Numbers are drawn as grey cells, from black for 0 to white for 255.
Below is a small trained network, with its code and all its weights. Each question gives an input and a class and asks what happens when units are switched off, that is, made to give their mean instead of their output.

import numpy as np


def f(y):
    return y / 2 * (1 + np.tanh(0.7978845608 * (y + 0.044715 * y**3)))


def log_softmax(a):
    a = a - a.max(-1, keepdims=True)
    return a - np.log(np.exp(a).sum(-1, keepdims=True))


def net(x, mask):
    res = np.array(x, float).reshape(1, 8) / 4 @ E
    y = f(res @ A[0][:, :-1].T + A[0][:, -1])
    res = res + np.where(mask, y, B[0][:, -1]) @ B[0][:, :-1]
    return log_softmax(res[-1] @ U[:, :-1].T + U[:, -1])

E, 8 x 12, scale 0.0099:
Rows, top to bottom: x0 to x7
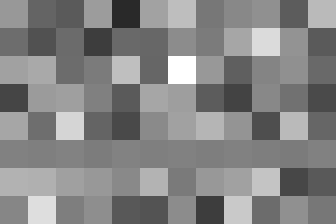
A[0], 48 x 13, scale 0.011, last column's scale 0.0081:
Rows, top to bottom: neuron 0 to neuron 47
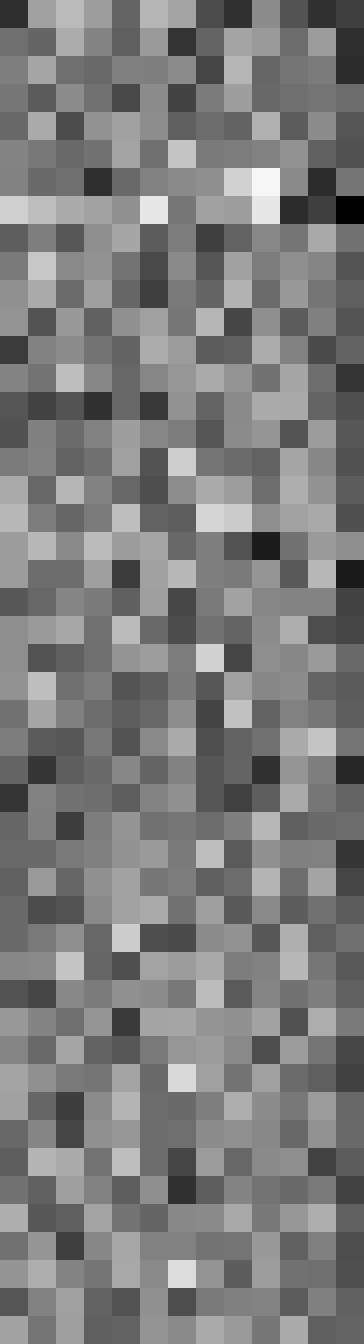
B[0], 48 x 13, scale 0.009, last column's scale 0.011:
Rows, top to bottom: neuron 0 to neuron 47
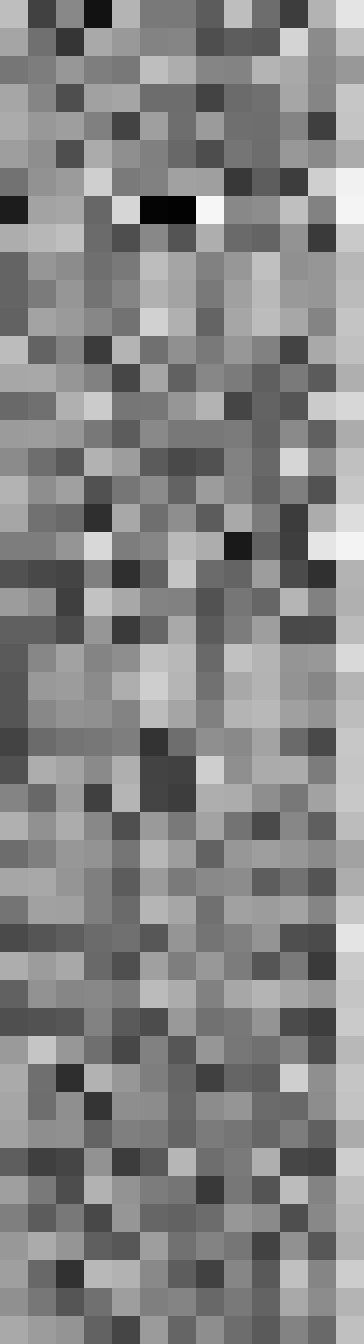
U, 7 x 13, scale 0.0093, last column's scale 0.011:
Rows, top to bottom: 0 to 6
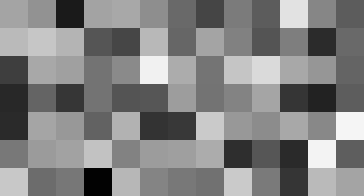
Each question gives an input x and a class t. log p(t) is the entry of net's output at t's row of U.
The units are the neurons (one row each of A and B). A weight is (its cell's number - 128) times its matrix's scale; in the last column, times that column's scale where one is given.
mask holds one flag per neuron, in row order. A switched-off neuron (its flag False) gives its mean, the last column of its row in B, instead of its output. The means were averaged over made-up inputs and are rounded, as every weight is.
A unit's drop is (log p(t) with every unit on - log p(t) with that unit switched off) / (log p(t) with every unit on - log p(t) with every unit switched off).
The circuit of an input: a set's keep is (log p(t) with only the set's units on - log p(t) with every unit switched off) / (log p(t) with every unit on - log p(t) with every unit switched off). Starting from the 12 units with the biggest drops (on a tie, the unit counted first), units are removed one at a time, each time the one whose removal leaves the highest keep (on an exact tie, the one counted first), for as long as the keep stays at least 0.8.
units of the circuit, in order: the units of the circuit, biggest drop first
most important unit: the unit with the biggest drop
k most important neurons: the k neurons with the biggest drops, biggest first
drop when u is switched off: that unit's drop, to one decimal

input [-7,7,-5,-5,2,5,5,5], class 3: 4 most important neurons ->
neuron 41; neuron 33; neuron 19; neuron 22
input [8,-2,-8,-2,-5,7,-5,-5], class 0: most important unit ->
neuron 1
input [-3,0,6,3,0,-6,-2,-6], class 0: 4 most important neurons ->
neuron 45; neuron 38; neuron 16; neuron 5
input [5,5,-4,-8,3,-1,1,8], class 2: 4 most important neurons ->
neuron 25; neuron 24; neuron 10; neuron 0
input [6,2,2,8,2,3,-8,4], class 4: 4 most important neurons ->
neuron 26; neuron 28; neuron 27; neuron 18
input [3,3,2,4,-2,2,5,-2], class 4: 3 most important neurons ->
neuron 7; neuron 18; neuron 19
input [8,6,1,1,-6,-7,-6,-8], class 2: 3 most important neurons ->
neuron 23; neuron 32; neuron 35
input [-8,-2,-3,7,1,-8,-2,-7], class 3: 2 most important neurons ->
neuron 41; neuron 22
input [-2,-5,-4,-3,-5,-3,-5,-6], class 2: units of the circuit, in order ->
neuron 23; neuron 32
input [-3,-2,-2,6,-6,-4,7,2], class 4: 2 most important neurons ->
neuron 7; neuron 34
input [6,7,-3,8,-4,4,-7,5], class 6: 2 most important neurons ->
neuron 12; neuron 0
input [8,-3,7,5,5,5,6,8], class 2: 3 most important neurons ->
neuron 24; neuron 9; neuron 25
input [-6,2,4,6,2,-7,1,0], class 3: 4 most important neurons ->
neuron 41; neuron 22; neuron 18; neuron 39
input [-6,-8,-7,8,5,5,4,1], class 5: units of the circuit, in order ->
neuron 19
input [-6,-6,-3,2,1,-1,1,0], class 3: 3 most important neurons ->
neuron 41; neuron 6; neuron 22
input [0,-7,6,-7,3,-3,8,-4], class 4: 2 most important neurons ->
neuron 7; neuron 6
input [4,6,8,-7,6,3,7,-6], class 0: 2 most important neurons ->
neuron 38; neuron 45
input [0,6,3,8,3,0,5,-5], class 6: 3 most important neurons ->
neuron 0; neuron 12; neuron 19
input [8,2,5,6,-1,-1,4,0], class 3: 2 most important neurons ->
neuron 20; neuron 36
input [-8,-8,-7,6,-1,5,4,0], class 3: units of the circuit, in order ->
neuron 41
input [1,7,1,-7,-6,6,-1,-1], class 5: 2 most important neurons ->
neuron 6; neuron 14
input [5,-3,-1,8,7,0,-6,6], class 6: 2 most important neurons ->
neuron 0; neuron 28
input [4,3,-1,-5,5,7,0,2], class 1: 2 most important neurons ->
neuron 0; neuron 12
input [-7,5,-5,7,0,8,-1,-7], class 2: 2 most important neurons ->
neuron 35; neuron 11
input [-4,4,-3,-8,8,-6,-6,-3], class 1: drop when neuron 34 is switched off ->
0.1
